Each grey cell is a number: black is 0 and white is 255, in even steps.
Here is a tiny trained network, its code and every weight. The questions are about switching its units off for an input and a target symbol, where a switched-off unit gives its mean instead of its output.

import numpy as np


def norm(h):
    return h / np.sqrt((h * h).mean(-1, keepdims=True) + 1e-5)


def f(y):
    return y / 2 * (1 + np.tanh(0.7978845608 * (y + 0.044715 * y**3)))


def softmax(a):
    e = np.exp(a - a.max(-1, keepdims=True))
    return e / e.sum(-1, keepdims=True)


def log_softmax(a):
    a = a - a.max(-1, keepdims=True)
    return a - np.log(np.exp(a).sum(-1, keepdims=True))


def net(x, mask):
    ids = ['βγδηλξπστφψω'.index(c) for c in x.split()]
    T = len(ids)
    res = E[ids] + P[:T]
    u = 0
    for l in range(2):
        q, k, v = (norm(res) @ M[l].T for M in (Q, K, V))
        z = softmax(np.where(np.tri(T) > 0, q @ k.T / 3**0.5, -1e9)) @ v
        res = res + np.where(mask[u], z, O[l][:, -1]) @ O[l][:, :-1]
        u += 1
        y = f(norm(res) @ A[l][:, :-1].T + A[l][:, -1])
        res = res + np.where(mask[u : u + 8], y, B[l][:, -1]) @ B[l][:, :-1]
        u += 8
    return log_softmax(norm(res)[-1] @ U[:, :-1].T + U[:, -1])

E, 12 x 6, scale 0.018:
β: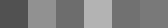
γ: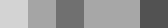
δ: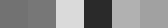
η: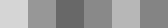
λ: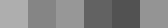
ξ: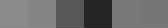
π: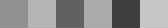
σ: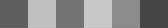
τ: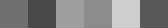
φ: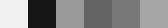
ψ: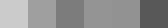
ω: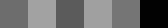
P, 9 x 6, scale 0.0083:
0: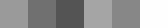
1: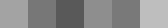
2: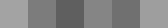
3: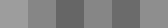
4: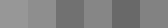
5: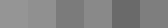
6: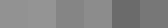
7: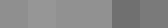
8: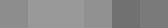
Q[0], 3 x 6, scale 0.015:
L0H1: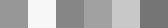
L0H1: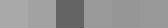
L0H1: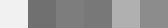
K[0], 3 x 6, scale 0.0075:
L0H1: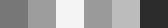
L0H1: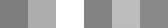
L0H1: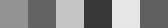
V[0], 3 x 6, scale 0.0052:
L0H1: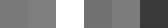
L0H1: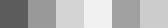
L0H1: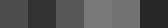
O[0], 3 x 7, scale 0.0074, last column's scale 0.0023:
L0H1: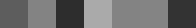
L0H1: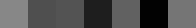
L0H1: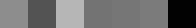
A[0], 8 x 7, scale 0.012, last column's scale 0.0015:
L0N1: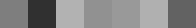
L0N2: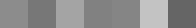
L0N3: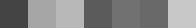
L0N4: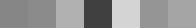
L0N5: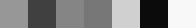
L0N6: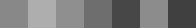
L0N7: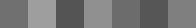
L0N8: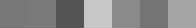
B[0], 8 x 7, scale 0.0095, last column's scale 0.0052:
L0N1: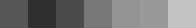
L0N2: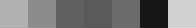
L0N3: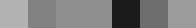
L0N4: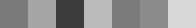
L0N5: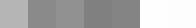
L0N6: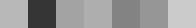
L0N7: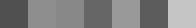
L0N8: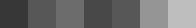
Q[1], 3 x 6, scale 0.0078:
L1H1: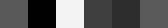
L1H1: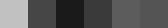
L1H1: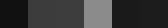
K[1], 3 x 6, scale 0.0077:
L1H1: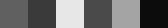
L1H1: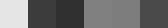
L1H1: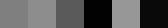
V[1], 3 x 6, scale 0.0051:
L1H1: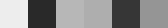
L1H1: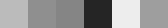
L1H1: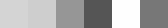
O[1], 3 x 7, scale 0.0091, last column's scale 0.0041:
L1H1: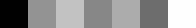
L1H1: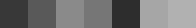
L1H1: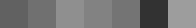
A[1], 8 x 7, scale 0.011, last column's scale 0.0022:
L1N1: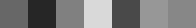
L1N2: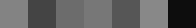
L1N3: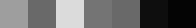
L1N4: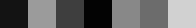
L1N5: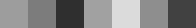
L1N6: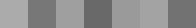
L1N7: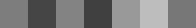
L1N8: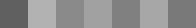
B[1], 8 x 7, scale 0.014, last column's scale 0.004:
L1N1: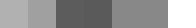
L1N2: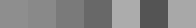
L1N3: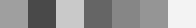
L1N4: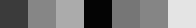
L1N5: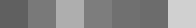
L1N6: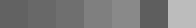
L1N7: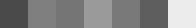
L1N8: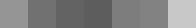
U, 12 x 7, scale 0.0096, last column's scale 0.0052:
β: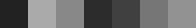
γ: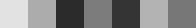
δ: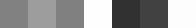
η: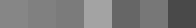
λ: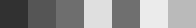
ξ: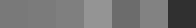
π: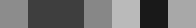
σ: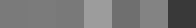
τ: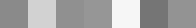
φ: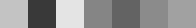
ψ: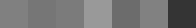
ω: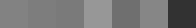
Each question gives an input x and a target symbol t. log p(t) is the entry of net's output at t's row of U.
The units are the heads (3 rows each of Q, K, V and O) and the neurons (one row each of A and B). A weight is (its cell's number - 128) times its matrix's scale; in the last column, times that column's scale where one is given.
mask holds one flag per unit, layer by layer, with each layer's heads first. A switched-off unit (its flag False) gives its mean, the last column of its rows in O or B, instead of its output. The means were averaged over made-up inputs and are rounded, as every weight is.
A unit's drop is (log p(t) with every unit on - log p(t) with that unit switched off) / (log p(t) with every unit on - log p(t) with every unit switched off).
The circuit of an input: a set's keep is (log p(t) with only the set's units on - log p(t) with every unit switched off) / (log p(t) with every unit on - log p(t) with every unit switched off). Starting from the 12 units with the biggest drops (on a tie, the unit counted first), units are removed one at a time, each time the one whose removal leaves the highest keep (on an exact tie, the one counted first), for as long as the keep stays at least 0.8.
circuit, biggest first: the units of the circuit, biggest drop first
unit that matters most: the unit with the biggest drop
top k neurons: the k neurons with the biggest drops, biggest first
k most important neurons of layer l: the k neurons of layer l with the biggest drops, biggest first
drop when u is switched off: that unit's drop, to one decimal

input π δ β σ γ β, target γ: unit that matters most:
L1H1
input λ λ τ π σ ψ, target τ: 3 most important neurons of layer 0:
L0N6, L0N1, L0N3
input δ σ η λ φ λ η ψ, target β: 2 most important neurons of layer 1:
L1N3, L1N1
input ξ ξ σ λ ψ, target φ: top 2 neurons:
L0N4, L0N7
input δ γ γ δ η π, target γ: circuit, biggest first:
L0N6, L1N1
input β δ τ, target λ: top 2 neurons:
L0N5, L1N7
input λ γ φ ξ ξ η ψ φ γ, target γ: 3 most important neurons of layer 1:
L1N8, L1N4, L1N3
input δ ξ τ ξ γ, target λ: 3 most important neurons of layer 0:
L0N5, L0N2, L0N4
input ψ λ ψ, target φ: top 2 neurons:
L0N4, L0N1
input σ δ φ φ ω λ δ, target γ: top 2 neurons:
L0N4, L0N3
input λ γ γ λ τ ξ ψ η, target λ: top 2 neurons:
L0N5, L1N4
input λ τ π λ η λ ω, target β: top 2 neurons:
L1N4, L0N5
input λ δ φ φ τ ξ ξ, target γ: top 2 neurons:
L0N4, L0N8
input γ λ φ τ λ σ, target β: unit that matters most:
L1N4
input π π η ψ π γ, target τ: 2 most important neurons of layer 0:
L0N6, L0N1
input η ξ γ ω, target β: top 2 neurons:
L0N6, L1N4
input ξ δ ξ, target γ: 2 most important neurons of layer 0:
L0N4, L0N1
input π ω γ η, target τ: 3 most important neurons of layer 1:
L1N4, L1N7, L1N3
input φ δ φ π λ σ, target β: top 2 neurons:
L0N8, L1N4
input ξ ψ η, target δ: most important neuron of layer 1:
L1N4
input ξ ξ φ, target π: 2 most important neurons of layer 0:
L0N1, L0N2
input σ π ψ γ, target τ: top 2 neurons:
L0N1, L1N4
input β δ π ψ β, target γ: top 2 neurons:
L0N4, L0N3
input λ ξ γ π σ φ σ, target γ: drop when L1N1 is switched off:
-0.1
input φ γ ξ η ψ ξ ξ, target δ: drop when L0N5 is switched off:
0.5
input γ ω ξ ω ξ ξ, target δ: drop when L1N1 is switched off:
0.2
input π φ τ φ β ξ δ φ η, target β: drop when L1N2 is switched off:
0.0
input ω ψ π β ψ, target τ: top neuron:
L1N4
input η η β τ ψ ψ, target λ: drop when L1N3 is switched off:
0.1
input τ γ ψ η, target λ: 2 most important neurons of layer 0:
L0N5, L0N2
